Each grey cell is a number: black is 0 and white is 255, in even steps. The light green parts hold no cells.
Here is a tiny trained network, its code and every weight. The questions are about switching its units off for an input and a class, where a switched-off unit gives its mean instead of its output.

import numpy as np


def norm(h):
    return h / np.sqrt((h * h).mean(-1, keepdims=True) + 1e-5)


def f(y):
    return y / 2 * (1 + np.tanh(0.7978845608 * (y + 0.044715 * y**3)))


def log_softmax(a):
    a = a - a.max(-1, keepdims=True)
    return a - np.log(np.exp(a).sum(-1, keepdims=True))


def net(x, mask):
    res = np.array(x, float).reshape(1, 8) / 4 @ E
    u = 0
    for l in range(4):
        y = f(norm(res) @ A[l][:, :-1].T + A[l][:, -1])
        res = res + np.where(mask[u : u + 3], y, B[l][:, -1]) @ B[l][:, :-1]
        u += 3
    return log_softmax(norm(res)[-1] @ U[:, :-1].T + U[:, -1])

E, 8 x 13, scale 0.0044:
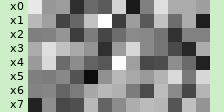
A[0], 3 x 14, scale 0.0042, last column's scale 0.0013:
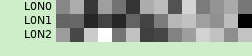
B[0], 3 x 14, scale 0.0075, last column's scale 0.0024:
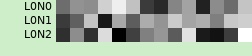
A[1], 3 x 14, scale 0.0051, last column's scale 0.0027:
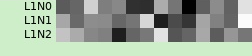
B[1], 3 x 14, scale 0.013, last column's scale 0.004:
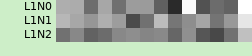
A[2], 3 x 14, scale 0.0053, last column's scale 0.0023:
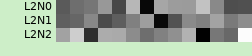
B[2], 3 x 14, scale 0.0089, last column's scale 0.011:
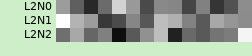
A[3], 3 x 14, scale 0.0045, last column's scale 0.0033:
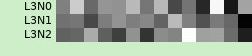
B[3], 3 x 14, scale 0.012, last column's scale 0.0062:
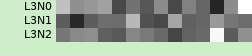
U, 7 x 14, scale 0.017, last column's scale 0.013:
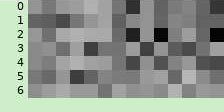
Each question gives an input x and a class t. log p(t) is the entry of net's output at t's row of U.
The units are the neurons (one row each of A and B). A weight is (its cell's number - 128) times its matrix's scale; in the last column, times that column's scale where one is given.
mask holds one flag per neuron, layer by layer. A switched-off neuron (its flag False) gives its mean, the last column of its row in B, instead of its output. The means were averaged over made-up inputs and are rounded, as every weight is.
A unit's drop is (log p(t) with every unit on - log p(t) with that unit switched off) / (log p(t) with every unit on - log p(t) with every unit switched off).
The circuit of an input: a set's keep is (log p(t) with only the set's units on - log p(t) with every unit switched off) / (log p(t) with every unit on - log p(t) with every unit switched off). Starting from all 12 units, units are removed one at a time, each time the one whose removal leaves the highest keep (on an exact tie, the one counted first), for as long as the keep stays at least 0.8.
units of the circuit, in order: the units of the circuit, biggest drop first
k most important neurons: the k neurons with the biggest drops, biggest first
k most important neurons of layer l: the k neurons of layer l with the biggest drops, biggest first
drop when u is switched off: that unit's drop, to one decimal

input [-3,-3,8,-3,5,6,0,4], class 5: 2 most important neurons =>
(L0N1 L2N2)
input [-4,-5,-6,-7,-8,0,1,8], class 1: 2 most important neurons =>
(L2N0 L1N0)
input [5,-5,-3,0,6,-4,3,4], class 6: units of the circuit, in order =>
(L0N2 L1N0 L2N2)
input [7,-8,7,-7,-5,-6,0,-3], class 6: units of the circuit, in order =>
(L1N1 L2N2 L3N0)
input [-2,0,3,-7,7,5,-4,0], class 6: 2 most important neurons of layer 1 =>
(L1N1 L1N0)
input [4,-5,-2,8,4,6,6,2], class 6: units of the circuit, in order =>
(L1N0 L3N0 L2N2)
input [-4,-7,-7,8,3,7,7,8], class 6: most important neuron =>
(L1N0)
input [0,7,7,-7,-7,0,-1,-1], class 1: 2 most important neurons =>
(L1N0 L2N0)
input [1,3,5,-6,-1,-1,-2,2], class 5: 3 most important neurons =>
(L2N2 L1N0 L0N1)
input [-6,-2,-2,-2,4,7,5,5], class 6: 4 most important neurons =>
(L1N0 L2N2 L0N2 L0N1)
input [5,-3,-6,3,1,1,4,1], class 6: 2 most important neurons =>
(L1N0 L0N2)
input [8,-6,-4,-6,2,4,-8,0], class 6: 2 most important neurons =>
(L1N1 L2N2)
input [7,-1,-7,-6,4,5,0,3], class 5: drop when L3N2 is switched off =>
0.2
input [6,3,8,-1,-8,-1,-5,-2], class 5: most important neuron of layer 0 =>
(L0N1)
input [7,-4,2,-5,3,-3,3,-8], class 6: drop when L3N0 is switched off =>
0.2
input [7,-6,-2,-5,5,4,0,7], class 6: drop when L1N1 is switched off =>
0.1
